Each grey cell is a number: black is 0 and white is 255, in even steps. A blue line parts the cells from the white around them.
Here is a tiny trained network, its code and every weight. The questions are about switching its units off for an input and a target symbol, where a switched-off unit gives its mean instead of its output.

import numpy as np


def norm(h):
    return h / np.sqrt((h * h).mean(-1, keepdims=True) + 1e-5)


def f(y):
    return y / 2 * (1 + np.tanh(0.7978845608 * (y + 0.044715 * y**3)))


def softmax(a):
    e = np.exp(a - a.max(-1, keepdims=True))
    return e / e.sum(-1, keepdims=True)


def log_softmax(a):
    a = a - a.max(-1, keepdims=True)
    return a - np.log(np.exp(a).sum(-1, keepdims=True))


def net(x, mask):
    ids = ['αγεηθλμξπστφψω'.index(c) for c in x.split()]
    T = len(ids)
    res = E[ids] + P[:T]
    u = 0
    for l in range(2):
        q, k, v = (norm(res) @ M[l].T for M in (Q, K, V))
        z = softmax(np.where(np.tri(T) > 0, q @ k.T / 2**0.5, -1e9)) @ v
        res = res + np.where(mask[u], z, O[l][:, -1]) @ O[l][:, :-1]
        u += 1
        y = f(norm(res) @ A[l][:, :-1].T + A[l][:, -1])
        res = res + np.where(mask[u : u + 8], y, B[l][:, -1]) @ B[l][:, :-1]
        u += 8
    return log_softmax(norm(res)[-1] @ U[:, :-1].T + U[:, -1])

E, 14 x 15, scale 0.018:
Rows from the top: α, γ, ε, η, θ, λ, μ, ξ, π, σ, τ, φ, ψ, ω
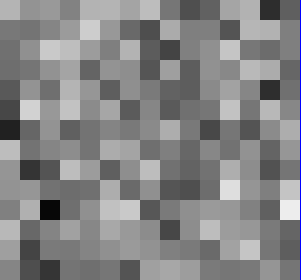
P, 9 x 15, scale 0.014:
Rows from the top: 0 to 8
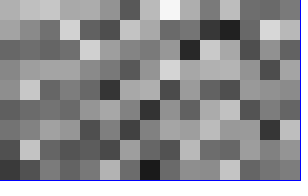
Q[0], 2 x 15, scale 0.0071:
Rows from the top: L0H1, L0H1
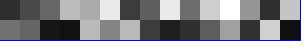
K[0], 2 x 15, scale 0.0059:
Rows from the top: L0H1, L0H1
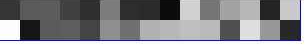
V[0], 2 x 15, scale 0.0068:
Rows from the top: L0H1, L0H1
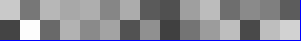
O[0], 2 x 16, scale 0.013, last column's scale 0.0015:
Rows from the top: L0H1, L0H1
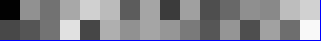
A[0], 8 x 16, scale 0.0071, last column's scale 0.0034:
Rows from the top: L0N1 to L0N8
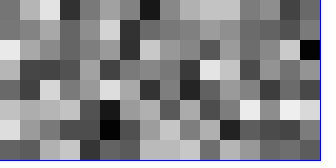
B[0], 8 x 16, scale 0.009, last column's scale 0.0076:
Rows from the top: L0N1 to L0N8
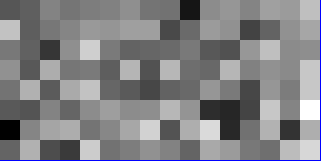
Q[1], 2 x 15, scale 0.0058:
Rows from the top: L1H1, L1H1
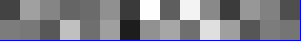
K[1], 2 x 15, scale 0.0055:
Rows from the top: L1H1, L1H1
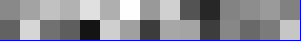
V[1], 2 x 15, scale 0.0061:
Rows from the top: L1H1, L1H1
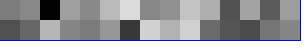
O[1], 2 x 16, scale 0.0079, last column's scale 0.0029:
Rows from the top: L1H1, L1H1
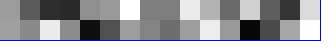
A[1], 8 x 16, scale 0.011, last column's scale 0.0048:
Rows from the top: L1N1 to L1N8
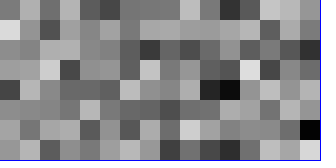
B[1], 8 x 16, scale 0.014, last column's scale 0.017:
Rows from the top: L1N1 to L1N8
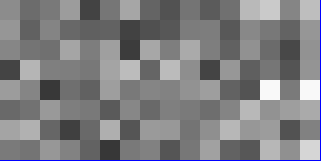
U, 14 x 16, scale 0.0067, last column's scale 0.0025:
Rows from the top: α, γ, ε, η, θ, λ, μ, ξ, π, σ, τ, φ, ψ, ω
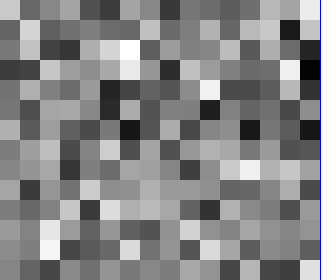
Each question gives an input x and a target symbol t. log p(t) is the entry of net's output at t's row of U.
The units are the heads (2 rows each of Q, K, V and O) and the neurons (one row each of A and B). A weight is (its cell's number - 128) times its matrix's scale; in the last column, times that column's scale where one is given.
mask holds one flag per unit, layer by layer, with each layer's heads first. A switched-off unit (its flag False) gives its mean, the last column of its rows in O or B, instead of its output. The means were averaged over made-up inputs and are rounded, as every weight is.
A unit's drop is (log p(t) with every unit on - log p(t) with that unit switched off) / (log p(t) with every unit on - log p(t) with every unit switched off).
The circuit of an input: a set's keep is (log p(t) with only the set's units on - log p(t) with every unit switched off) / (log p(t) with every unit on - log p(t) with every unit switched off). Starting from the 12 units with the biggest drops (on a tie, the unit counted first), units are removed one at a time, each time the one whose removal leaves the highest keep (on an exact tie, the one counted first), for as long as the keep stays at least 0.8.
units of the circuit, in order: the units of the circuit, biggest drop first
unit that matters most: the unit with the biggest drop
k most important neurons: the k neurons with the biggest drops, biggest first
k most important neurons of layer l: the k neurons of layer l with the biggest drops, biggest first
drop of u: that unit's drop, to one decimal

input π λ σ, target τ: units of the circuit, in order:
(L0H1, L1N8, L1N5)
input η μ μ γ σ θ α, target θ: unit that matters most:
L0N8
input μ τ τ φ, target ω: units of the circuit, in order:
(L1H1, L1N2, L1N8, L1N5)
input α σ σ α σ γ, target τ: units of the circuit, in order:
(L0H1, L1N8)
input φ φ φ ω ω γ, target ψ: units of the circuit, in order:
(L0H1, L1N5, L1H1)
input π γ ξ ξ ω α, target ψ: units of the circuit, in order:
(L0H1, L1N5)
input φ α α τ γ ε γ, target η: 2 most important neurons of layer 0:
(L0N6, L0N8)
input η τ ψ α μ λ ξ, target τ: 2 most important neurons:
(L1N8, L1N5)
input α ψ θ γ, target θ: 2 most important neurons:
(L0N8, L0N6)
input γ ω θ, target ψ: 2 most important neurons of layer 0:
(L0N4, L0N7)
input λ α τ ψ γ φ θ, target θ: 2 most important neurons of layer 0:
(L0N8, L0N1)
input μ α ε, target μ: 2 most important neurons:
(L1N3, L1N1)
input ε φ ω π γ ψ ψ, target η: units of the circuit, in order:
(L0H1, L1N5, L1H1)
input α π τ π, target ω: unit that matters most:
L1H1
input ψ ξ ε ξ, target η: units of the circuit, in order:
(L0H1, L1N5, L0N6)
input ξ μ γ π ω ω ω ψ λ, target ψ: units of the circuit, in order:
(L0H1, L1N5)
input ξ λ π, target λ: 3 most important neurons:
(L1N5, L0N4, L0N8)
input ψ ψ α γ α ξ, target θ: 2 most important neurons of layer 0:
(L0N5, L0N4)
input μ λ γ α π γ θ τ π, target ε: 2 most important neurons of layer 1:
(L1N8, L1N1)
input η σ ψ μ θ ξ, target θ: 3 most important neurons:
(L0N5, L1N1, L1N5)
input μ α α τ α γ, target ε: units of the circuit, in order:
(L1H1, L1N8, L1N1)
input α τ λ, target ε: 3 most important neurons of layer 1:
(L1N8, L1N1, L1N3)
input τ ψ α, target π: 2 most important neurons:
(L1N6, L1N5)
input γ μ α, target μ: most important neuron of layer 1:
(L1N3)
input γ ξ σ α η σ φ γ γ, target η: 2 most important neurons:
(L1N5, L0N6)
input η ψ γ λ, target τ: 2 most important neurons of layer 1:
(L1N8, L1N5)
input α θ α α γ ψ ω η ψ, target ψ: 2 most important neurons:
(L0N4, L1N5)
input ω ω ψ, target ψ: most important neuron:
(L0N7)
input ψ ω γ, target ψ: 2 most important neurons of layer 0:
(L0N4, L0N7)
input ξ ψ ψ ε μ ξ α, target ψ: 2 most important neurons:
(L0N7, L1N5)
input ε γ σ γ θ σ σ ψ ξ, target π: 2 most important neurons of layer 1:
(L1N6, L1N5)
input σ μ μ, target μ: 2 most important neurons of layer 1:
(L1N1, L1N4)
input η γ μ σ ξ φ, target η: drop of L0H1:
1.0
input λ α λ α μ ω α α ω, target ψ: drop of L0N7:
0.6
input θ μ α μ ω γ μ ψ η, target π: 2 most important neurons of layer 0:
(L0N6, L0N1)
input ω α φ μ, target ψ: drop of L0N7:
0.3
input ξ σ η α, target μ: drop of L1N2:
0.6
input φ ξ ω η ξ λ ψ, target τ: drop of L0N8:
-0.1
